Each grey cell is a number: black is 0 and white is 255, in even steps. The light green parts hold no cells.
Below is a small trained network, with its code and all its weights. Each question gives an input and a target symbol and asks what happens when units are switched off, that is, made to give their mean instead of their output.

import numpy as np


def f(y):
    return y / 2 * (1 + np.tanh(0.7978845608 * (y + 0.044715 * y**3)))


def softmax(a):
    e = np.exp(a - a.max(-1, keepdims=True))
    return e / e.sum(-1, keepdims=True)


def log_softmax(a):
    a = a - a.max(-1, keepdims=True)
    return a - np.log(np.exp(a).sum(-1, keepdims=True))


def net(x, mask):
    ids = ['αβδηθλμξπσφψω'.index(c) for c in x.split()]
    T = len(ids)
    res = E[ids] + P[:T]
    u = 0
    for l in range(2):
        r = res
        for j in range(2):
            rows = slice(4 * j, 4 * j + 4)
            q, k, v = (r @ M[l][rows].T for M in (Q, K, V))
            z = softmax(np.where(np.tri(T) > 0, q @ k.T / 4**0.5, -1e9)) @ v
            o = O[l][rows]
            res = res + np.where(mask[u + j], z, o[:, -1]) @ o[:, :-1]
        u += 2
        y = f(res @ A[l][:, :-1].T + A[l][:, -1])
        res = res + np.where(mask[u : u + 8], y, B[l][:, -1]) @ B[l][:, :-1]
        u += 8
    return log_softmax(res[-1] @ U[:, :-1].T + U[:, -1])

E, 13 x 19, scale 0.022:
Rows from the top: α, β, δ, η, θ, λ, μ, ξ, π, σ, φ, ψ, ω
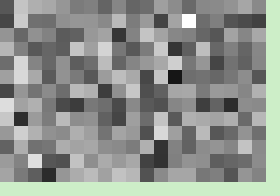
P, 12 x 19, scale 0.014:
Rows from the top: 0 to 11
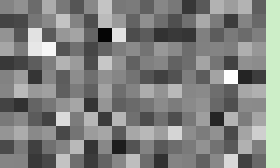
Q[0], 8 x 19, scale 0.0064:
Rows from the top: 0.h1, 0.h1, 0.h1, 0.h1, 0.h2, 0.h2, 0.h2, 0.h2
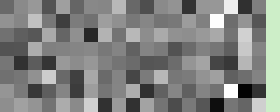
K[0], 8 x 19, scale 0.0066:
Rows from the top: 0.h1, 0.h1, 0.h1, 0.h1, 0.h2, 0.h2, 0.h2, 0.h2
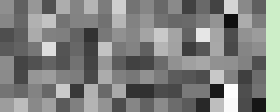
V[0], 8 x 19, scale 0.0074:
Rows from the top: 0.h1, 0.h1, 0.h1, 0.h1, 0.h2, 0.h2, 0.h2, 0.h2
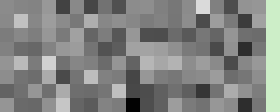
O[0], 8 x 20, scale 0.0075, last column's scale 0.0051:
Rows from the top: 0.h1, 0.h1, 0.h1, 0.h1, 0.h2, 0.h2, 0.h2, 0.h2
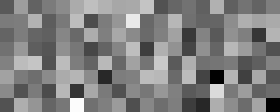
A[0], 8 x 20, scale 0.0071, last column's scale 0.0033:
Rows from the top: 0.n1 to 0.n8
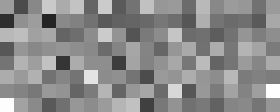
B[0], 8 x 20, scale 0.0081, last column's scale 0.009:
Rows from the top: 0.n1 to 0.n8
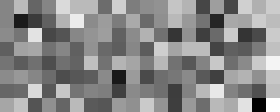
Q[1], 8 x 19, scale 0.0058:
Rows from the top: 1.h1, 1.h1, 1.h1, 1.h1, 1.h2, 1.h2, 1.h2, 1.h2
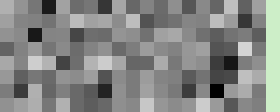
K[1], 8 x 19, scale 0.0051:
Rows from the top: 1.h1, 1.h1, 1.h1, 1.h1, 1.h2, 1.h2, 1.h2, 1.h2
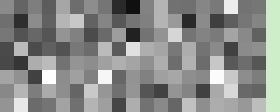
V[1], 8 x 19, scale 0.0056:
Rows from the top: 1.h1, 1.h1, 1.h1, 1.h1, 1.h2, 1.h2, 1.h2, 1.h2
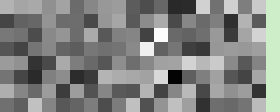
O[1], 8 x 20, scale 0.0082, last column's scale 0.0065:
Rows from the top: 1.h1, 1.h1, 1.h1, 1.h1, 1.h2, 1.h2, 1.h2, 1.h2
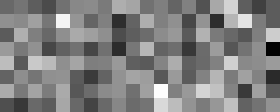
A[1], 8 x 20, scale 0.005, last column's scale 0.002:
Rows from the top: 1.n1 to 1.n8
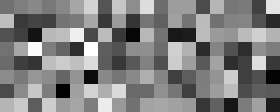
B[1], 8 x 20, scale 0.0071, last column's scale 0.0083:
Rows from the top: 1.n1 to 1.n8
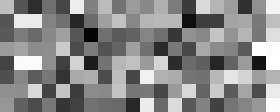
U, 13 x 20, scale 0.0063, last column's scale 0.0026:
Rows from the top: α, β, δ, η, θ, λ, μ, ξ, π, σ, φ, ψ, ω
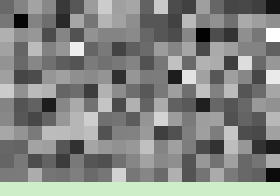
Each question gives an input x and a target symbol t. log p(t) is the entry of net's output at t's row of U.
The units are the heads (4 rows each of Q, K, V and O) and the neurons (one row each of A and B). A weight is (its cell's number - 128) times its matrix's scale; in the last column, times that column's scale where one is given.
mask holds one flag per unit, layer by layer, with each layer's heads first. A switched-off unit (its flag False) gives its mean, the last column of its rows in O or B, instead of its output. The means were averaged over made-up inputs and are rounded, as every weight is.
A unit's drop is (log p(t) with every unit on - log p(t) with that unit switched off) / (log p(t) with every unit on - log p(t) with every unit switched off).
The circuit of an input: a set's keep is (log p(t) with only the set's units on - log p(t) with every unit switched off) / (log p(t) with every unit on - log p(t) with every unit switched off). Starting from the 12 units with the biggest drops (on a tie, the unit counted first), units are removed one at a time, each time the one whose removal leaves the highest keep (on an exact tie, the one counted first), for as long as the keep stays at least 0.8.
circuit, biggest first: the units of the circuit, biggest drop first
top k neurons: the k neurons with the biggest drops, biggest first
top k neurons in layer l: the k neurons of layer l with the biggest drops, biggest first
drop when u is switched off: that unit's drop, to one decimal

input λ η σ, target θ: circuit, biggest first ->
[0.h2]
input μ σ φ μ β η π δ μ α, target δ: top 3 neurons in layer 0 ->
[0.n3 0.n6 0.n8]
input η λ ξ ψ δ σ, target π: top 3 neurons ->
[0.n8 1.n6 1.n5]
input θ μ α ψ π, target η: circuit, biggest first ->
[0.n1 1.h2]
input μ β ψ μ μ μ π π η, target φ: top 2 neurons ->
[1.n2 0.n8]
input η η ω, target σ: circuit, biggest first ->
[0.n8 1.h1]
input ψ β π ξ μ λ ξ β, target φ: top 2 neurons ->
[1.n8 0.n3]
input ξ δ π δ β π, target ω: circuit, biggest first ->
[0.h2 1.h1 1.n7]
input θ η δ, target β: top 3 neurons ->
[0.n3 0.n7 1.n2]
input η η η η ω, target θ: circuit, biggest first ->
[0.n3 1.h2]
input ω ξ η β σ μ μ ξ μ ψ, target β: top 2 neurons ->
[0.n8 1.n1]
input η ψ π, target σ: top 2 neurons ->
[0.n2 0.n5]
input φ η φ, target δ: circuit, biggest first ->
[0.n8 1.h2]
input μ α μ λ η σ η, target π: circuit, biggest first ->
[0.n1 1.h1]
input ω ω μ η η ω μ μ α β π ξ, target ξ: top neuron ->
[1.n1]
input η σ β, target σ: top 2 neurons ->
[0.n5 0.n1]
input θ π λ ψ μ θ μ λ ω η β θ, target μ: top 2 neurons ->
[0.n8 0.n5]
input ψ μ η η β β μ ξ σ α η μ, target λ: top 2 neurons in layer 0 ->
[0.n8 0.n5]
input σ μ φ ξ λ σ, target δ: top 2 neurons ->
[0.n6 1.n7]
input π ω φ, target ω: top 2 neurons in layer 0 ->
[0.n8 0.n6]
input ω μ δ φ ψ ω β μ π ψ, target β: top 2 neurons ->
[0.n8 0.n3]
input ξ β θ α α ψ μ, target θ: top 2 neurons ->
[0.n5 0.n2]
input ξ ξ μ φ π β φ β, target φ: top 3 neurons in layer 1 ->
[1.n8 1.n5 1.n1]
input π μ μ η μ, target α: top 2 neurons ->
[1.n5 0.n8]
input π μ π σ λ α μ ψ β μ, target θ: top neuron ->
[0.n5]
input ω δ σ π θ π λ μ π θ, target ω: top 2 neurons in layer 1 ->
[1.n7 1.n6]
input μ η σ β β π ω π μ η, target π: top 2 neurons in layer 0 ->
[0.n5 0.n1]
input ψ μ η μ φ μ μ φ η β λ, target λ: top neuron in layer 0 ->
[0.n1]
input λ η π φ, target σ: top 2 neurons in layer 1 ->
[1.n4 1.n1]
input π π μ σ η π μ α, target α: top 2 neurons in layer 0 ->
[0.n8 0.n5]
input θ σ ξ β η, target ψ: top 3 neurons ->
[1.n8 0.n1 1.n3]
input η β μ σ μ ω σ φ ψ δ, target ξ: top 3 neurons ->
[0.n5 0.n3 0.n1]
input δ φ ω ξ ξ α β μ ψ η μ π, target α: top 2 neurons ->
[1.n2 0.n8]
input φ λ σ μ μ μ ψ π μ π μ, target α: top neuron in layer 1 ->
[1.n5]
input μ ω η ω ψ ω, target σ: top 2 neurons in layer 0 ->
[0.n8 0.n5]
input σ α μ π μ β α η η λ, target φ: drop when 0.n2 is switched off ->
0.1
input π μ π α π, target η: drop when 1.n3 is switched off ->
0.2
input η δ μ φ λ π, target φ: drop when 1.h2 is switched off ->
0.2
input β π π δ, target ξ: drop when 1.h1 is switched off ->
0.1
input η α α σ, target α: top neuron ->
[0.n5]
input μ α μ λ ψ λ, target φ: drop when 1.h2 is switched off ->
0.2
